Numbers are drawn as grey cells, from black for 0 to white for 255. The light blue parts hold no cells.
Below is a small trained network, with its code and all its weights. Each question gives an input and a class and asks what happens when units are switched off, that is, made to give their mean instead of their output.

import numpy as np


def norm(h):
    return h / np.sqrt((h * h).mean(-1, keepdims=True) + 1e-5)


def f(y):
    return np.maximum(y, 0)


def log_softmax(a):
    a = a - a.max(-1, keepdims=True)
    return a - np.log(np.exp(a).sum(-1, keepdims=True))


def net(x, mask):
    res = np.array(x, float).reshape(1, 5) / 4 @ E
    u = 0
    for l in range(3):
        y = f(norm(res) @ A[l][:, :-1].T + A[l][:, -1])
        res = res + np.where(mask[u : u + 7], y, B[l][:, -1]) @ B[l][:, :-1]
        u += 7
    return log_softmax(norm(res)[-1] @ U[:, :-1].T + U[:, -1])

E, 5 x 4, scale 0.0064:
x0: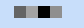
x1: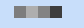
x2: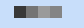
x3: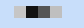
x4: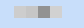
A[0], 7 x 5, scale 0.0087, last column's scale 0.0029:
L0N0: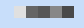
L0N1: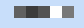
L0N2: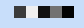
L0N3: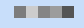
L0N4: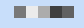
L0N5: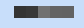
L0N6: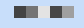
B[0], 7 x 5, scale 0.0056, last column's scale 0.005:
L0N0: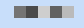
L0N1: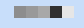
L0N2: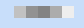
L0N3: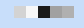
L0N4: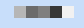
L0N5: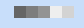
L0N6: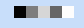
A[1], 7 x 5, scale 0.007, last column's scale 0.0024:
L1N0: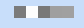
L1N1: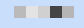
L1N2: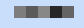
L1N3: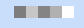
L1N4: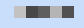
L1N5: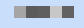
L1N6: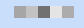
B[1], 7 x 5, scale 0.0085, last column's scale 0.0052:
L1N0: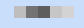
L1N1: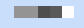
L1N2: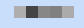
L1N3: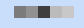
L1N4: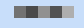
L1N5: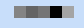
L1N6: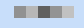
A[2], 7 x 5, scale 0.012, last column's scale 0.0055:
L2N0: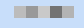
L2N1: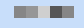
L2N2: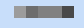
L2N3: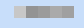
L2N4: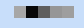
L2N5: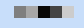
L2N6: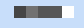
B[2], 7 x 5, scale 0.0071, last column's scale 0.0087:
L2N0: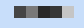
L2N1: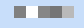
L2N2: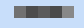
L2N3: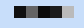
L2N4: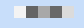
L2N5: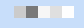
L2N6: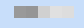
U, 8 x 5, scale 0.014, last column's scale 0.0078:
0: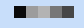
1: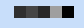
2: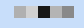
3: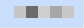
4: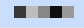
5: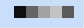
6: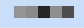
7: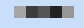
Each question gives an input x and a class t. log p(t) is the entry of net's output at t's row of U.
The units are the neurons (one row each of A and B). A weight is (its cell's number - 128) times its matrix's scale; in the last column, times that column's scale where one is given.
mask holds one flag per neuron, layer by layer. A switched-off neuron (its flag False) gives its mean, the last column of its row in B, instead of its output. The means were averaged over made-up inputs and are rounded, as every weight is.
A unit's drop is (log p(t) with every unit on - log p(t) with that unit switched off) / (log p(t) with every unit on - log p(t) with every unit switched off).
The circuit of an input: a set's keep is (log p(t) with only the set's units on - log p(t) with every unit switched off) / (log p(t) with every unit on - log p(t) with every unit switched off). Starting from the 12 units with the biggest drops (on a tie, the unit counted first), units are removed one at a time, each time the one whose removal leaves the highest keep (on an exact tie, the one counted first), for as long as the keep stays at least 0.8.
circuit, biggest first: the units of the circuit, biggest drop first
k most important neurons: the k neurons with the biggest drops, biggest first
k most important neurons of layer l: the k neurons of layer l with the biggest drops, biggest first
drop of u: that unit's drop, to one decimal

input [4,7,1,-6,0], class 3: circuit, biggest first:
(L2N5)
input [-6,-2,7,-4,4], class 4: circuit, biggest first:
(L2N5; L2N0)
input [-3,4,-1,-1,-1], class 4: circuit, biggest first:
(L0N6; L2N5)
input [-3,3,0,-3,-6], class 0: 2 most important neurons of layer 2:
(L2N6; L2N4)
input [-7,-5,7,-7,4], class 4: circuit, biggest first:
(L2N5; L2N0)
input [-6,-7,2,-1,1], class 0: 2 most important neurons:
(L0N6; L0N4)
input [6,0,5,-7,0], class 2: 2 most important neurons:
(L0N2; L1N0)
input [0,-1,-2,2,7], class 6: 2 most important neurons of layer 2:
(L2N3; L2N6)
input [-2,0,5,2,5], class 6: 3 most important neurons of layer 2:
(L2N3; L2N6; L2N1)
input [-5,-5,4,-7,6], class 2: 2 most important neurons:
(L0N3; L1N3)
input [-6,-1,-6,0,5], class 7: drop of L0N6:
0.2
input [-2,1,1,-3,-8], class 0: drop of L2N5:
0.2
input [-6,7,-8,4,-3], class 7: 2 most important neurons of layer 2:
(L2N5; L2N0)
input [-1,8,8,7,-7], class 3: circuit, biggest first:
(L2N6)
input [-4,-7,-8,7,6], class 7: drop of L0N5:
0.0
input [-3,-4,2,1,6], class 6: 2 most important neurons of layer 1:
(L1N6; L1N3)
